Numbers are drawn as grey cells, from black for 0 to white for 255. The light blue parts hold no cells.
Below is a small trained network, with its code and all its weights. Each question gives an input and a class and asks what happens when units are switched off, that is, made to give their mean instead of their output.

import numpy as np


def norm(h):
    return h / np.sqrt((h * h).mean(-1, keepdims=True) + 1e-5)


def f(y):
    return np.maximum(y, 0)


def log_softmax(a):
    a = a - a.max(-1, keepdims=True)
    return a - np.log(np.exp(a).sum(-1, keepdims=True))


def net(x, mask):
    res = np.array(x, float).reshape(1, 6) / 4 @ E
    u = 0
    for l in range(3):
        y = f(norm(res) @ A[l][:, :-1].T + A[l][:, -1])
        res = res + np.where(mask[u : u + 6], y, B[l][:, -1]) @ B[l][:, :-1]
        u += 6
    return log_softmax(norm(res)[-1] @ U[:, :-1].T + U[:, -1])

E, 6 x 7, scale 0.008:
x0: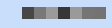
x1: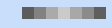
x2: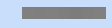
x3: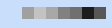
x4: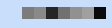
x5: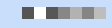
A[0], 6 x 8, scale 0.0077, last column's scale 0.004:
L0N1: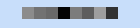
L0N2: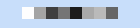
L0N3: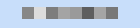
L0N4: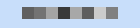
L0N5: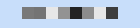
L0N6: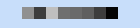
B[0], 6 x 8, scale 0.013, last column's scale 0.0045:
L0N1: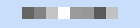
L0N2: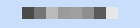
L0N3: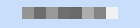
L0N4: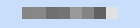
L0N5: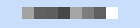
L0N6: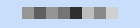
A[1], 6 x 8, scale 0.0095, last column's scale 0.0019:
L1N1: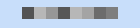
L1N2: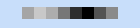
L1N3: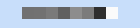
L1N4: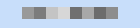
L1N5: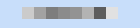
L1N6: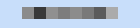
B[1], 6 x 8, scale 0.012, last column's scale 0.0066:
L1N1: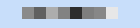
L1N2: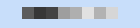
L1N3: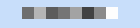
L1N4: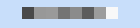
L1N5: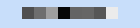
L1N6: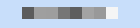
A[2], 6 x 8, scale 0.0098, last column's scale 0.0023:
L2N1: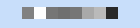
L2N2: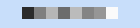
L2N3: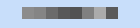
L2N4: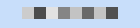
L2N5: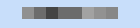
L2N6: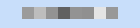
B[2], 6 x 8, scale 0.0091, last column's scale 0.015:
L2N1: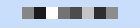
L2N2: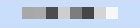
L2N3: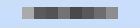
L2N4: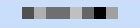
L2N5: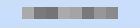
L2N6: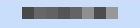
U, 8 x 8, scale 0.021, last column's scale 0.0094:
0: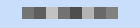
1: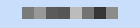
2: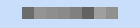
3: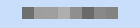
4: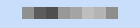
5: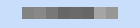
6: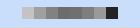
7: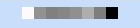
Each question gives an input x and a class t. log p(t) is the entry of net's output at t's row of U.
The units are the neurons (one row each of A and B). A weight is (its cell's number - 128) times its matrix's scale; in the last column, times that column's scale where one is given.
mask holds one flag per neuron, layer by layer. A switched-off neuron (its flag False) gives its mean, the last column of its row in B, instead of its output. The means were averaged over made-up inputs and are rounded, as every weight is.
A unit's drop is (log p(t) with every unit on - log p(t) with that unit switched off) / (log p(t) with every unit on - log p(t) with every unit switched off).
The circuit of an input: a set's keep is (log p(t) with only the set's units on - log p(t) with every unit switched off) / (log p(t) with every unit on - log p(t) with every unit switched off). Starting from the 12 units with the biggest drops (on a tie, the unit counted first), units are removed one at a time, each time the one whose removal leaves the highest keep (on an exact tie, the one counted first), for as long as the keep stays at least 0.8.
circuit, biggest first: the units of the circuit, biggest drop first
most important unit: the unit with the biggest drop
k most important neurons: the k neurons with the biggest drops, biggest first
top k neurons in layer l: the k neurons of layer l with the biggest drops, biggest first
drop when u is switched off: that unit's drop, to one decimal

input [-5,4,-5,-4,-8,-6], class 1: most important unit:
L2N4
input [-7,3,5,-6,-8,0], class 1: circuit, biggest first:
L2N4; L0N5; L1N2
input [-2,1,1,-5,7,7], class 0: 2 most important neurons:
L2N1; L0N5
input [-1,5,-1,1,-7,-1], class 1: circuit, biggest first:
L0N5; L2N4
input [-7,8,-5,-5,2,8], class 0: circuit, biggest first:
L2N1; L1N2
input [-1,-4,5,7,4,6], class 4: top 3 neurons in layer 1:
L1N2; L1N6; L1N4
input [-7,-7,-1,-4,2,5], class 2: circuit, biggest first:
L0N2; L1N2
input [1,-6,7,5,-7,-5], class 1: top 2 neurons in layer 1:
L1N1; L1N5
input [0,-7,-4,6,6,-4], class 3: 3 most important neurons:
L0N1; L0N5; L0N2
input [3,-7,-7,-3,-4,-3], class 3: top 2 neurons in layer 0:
L0N1; L0N2
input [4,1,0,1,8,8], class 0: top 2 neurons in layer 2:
L2N1; L2N2
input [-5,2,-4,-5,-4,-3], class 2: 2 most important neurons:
L1N2; L1N6
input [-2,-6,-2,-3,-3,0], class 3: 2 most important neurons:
L0N2; L0N1
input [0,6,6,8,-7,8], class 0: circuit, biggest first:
L2N1; L0N3
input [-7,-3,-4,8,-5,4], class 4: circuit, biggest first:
L1N2
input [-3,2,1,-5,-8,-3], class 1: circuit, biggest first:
L2N4; L0N5
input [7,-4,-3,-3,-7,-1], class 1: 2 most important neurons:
L0N5; L2N4
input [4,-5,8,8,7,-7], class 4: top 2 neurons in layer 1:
L1N2; L1N1
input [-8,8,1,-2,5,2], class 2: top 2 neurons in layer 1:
L1N4; L1N5
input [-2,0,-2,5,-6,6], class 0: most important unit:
L0N3
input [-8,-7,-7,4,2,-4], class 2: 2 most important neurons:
L0N2; L1N4
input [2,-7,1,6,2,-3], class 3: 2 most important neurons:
L0N1; L0N2
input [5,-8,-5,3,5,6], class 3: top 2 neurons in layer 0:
L0N1; L0N5
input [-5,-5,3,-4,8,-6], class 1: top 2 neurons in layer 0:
L0N3; L0N6
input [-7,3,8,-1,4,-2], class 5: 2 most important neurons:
L0N1; L1N5
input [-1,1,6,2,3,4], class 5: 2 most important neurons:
L1N5; L1N6
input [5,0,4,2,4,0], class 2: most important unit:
L0N5
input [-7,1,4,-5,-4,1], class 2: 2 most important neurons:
L0N2; L1N2
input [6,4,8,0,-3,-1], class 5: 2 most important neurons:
L0N2; L0N1
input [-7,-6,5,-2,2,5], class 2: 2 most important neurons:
L0N2; L1N6
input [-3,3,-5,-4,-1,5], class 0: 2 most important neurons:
L2N1; L1N2
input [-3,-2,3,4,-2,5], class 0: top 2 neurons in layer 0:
L0N3; L0N1
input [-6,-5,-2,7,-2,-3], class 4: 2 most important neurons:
L1N2; L0N1
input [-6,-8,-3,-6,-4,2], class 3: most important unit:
L0N2
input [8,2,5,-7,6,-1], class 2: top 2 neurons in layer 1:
L1N2; L1N3
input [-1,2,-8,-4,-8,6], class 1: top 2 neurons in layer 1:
L1N6; L1N2
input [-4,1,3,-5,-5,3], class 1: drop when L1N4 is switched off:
0.2
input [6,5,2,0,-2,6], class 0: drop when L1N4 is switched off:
0.1
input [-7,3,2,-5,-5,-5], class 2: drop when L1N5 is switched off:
-0.1
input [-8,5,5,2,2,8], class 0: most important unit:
L2N1
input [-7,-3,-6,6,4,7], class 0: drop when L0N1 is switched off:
0.1
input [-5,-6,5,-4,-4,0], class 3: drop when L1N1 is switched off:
0.0
